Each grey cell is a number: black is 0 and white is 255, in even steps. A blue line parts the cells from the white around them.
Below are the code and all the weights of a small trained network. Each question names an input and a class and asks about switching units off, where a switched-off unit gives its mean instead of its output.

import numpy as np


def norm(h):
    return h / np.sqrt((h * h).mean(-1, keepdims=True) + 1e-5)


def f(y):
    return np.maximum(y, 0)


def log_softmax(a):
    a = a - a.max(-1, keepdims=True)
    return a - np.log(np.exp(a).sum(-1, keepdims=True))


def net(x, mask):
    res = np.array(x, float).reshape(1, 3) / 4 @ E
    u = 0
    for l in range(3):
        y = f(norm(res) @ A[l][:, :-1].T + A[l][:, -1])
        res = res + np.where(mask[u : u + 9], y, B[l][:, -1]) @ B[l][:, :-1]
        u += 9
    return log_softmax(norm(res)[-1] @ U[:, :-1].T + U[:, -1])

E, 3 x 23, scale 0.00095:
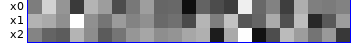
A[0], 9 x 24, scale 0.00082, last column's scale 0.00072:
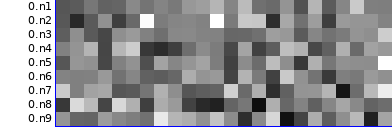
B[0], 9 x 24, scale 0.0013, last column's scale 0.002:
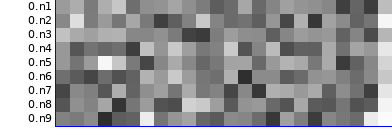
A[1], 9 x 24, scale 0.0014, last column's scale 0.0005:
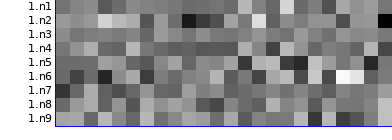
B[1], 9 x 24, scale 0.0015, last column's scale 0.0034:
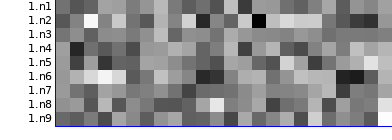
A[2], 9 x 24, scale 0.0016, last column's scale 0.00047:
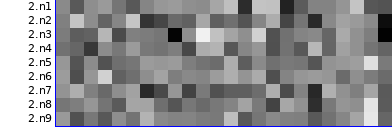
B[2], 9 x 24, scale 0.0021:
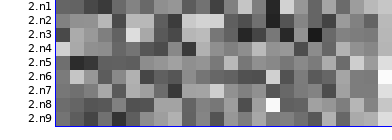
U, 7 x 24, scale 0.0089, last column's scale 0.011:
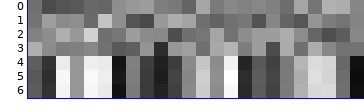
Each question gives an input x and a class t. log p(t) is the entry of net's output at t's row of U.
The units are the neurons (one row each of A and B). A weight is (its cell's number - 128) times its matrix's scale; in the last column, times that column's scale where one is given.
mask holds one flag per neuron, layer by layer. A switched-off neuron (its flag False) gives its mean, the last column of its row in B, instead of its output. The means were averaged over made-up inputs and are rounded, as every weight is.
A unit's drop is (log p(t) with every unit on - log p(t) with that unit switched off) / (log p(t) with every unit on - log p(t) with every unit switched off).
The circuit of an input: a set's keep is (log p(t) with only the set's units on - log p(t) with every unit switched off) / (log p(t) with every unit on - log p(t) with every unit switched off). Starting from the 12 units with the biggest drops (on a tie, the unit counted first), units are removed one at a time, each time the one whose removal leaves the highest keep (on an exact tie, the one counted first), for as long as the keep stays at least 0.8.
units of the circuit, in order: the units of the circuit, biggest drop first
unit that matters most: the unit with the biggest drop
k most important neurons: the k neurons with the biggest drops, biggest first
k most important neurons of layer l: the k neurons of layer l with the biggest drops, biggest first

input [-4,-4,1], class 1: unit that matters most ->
0.n2
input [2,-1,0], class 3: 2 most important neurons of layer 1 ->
[1.n9 1.n6]
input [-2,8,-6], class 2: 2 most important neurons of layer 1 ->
[1.n2 1.n5]
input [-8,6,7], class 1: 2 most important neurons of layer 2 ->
[2.n3 2.n6]
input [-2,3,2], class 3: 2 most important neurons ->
[1.n9 0.n7]
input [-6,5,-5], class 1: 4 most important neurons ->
[1.n5 0.n9 0.n2 2.n6]
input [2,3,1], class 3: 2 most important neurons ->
[1.n8 0.n7]
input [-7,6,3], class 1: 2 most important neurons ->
[2.n3 1.n6]
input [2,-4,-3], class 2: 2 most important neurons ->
[0.n9 0.n2]
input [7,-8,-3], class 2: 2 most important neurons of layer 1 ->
[1.n6 1.n7]
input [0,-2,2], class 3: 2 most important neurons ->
[0.n9 1.n8]
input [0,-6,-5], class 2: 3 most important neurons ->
[1.n6 0.n9 1.n5]
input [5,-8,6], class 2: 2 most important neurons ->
[1.n6 0.n4]
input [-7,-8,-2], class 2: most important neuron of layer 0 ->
[0.n8]
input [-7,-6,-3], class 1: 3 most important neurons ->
[0.n2 1.n9 2.n3]
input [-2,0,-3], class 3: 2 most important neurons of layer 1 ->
[1.n5 1.n9]
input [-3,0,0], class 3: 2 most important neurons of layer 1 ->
[1.n9 1.n8]
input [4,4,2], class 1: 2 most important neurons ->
[1.n6 0.n5]
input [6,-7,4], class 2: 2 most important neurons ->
[1.n6 0.n2]
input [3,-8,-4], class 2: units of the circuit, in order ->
[1.n6]
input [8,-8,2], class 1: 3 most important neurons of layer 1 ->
[1.n9 1.n2 1.n8]
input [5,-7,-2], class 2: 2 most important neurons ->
[1.n6 0.n2]
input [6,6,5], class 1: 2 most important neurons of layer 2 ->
[2.n7 2.n2]
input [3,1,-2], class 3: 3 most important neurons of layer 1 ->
[1.n9 1.n8 1.n6]
